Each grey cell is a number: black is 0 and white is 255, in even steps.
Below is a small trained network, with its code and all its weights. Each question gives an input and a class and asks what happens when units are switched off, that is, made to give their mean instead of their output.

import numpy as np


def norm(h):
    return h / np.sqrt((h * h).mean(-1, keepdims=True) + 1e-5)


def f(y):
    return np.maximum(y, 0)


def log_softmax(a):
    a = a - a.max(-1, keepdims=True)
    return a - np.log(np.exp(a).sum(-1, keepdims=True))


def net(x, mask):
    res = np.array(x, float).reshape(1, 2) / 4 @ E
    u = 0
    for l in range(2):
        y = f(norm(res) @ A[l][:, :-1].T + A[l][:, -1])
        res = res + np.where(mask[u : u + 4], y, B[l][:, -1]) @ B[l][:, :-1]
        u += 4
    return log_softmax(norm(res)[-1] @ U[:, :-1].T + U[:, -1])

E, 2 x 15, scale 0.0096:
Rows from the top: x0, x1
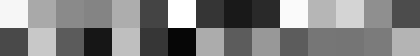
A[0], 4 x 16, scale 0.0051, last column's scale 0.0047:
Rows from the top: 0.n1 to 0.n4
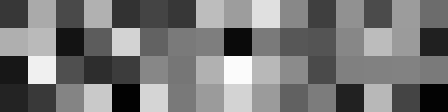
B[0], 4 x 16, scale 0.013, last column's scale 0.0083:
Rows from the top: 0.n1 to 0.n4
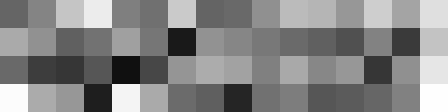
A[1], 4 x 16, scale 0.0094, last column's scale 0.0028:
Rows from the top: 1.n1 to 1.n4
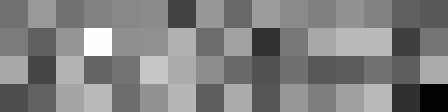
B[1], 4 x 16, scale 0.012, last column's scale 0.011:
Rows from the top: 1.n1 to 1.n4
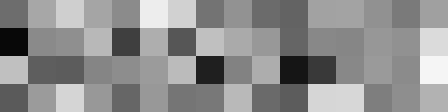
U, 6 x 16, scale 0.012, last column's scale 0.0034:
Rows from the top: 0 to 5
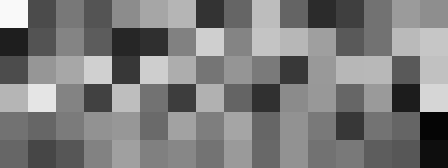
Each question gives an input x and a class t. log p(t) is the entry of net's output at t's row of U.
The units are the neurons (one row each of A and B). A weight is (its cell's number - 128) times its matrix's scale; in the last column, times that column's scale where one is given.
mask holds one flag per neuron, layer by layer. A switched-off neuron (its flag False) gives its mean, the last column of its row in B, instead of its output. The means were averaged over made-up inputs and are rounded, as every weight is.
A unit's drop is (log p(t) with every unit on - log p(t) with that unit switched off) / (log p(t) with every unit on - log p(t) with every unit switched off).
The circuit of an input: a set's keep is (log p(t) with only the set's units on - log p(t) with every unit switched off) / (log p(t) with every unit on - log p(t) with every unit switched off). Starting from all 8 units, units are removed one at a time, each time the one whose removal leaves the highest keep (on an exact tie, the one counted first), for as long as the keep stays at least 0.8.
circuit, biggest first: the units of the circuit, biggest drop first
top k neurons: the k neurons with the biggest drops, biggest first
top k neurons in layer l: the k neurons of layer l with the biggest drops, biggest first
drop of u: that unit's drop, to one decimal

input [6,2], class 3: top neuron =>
[0.n1]
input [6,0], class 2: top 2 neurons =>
[0.n4, 0.n3]
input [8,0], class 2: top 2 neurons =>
[0.n4, 1.n2]
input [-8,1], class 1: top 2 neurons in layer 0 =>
[0.n3, 0.n1]
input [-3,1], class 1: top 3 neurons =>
[0.n3, 1.n3, 0.n1]
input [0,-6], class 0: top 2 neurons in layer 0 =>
[0.n1, 0.n4]
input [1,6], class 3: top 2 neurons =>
[0.n2, 1.n2]
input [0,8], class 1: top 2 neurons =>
[0.n4, 0.n3]
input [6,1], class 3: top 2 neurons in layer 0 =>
[0.n1, 0.n4]
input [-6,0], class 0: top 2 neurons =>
[0.n4, 1.n2]
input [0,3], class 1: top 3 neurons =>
[0.n4, 0.n3, 1.n3]
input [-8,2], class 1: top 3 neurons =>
[1.n3, 0.n3, 0.n1]
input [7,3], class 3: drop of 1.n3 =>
0.3
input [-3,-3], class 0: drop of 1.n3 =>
0.0
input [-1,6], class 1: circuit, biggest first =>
[0.n3]
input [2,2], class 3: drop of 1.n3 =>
0.1
